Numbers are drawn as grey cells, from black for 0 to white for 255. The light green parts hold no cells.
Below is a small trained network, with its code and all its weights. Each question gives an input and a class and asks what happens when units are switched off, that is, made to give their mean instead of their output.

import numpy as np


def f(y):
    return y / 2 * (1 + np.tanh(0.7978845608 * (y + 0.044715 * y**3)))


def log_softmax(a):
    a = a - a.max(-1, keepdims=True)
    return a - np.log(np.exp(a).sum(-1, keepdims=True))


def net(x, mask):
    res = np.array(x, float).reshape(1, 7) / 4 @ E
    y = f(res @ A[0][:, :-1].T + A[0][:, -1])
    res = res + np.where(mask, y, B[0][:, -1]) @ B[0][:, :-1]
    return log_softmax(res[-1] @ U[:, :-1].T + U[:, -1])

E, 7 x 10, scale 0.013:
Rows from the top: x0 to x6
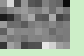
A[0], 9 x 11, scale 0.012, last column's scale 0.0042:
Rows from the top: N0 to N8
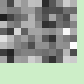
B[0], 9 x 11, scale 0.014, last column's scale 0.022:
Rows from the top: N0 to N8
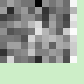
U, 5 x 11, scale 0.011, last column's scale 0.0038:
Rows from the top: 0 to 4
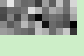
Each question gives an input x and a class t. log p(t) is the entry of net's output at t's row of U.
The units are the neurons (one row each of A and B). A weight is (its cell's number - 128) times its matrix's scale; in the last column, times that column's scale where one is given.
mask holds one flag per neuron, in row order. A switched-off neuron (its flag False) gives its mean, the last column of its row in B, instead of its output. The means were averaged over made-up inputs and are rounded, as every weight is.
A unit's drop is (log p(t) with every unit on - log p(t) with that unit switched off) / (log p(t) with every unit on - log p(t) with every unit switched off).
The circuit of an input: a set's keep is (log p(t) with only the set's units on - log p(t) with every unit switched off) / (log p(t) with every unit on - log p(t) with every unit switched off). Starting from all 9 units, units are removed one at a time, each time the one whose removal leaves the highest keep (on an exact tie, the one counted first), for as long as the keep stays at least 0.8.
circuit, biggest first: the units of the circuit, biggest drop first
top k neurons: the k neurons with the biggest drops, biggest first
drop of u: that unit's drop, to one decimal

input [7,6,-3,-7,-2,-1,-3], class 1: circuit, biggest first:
[N5]
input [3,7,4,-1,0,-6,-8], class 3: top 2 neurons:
[N3, N1]
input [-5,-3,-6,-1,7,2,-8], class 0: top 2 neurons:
[N8, N0]
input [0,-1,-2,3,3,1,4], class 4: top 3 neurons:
[N8, N0, N2]
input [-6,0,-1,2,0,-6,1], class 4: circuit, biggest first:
[N4, N2]
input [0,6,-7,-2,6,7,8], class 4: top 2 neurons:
[N8, N0]
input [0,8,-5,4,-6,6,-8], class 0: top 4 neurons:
[N8, N0, N4, N2]
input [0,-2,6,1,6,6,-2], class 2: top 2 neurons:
[N4, N5]
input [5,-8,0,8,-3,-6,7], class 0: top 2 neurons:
[N4, N2]
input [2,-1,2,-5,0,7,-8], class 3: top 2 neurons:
[N3, N1]
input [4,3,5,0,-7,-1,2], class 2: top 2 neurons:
[N3, N4]
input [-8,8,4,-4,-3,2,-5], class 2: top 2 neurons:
[N0, N8]
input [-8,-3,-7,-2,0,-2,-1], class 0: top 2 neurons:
[N8, N0]
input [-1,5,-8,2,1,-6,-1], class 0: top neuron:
[N2]
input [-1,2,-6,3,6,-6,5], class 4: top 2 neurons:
[N8, N0]
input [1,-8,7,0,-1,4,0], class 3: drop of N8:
0.7
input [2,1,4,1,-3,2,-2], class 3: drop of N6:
0.0
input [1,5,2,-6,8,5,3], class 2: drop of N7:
0.1
